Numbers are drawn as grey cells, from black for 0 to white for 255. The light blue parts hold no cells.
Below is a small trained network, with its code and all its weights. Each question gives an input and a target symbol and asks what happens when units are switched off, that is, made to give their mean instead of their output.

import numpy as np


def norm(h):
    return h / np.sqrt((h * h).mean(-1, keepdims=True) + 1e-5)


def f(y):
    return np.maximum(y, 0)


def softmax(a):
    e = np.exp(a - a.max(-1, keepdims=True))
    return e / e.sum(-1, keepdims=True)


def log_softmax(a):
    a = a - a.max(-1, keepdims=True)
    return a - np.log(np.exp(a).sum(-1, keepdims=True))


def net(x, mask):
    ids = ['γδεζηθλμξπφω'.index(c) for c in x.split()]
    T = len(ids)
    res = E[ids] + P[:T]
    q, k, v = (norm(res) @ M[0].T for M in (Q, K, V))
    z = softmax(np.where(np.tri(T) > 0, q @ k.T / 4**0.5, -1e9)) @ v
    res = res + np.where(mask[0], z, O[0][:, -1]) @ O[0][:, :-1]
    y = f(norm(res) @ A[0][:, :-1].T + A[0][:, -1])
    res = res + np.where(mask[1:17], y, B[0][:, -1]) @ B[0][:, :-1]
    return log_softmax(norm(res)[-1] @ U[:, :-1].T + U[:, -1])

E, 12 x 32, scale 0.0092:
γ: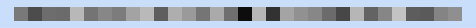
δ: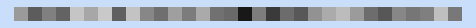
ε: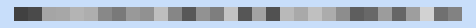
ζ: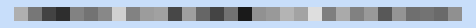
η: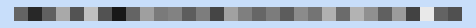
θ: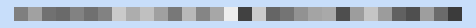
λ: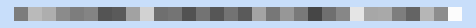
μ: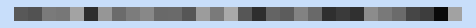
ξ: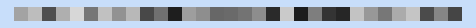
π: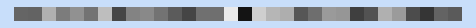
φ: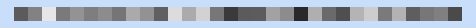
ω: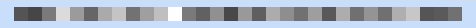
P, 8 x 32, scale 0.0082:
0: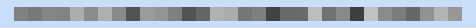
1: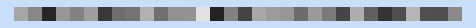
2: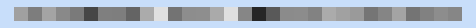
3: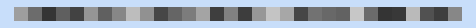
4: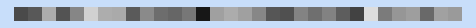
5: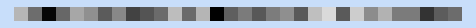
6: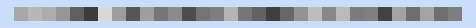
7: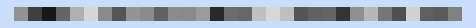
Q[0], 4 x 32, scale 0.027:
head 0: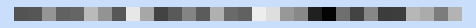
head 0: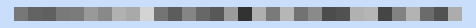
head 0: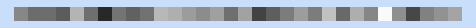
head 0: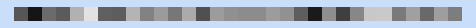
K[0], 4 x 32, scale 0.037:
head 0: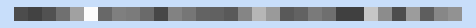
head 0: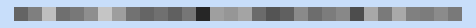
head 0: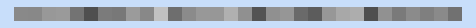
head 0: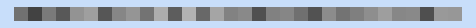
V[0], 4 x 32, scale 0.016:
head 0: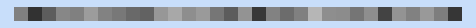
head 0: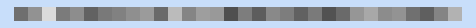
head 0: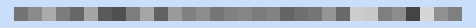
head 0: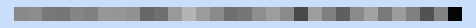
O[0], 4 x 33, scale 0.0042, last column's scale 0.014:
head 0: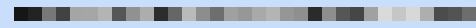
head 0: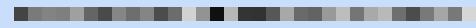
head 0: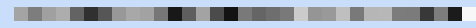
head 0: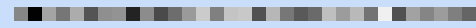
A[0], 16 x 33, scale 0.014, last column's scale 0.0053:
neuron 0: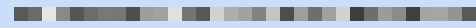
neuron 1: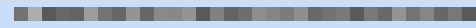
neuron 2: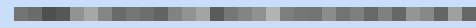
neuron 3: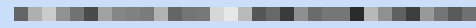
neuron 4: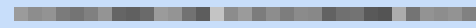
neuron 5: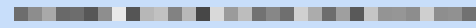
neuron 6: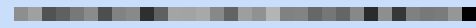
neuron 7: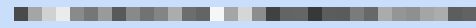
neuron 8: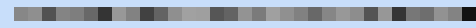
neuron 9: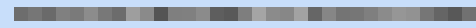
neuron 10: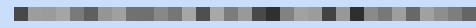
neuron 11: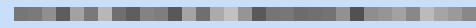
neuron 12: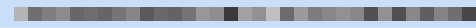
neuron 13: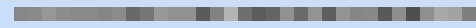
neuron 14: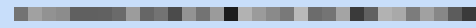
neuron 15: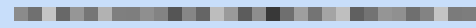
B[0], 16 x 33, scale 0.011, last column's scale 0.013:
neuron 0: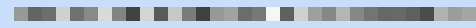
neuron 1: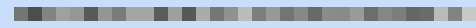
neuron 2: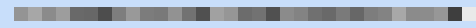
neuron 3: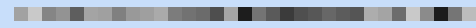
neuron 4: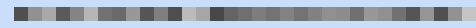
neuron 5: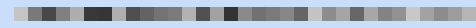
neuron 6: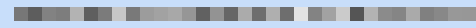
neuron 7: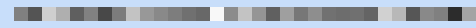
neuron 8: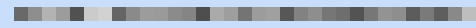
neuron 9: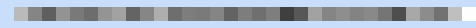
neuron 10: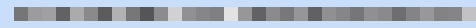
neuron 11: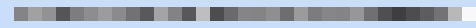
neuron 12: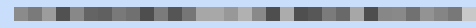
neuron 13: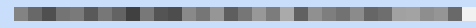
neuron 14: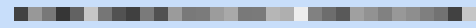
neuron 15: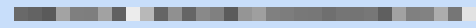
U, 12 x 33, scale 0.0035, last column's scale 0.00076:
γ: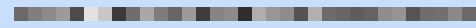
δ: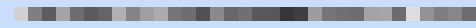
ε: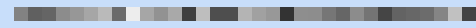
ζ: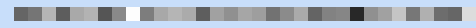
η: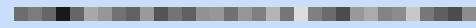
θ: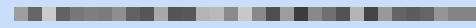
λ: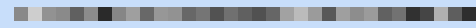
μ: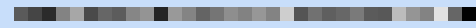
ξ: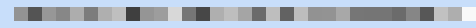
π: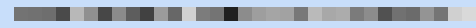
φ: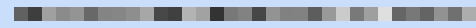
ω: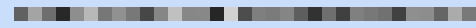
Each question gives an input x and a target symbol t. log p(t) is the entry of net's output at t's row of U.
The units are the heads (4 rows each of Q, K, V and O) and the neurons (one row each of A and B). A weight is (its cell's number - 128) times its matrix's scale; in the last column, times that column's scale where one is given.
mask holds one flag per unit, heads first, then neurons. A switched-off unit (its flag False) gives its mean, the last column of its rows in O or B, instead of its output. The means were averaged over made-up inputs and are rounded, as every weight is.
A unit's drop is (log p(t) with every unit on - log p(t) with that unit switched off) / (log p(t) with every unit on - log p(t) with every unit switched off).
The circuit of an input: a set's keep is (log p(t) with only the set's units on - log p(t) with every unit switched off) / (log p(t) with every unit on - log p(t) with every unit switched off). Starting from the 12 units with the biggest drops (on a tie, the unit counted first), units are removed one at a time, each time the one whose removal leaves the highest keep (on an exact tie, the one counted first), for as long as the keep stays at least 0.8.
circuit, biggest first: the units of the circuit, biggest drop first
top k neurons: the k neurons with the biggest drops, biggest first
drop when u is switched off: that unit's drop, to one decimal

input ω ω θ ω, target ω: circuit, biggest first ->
head 0; neuron 11
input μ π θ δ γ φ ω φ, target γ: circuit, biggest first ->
head 0; neuron 8
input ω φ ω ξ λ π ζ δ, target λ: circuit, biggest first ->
head 0
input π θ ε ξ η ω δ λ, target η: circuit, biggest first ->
head 0; neuron 14
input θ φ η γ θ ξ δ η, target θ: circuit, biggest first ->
head 0; neuron 12
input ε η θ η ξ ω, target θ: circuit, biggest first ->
head 0; neuron 12
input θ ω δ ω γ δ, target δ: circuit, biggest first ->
head 0; neuron 9; neuron 2
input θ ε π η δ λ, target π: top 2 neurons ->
neuron 4; neuron 6
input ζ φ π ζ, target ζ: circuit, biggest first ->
head 0; neuron 2; neuron 4; neuron 6
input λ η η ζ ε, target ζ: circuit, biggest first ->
head 0; neuron 7; neuron 10
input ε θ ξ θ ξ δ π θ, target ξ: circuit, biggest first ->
head 0; neuron 6
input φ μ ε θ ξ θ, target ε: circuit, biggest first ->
head 0; neuron 1
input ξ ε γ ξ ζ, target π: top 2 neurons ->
neuron 4; neuron 5
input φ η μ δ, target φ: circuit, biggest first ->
head 0
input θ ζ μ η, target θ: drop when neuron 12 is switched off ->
0.4
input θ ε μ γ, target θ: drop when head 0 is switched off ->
1.0
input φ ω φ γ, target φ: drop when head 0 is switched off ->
1.2
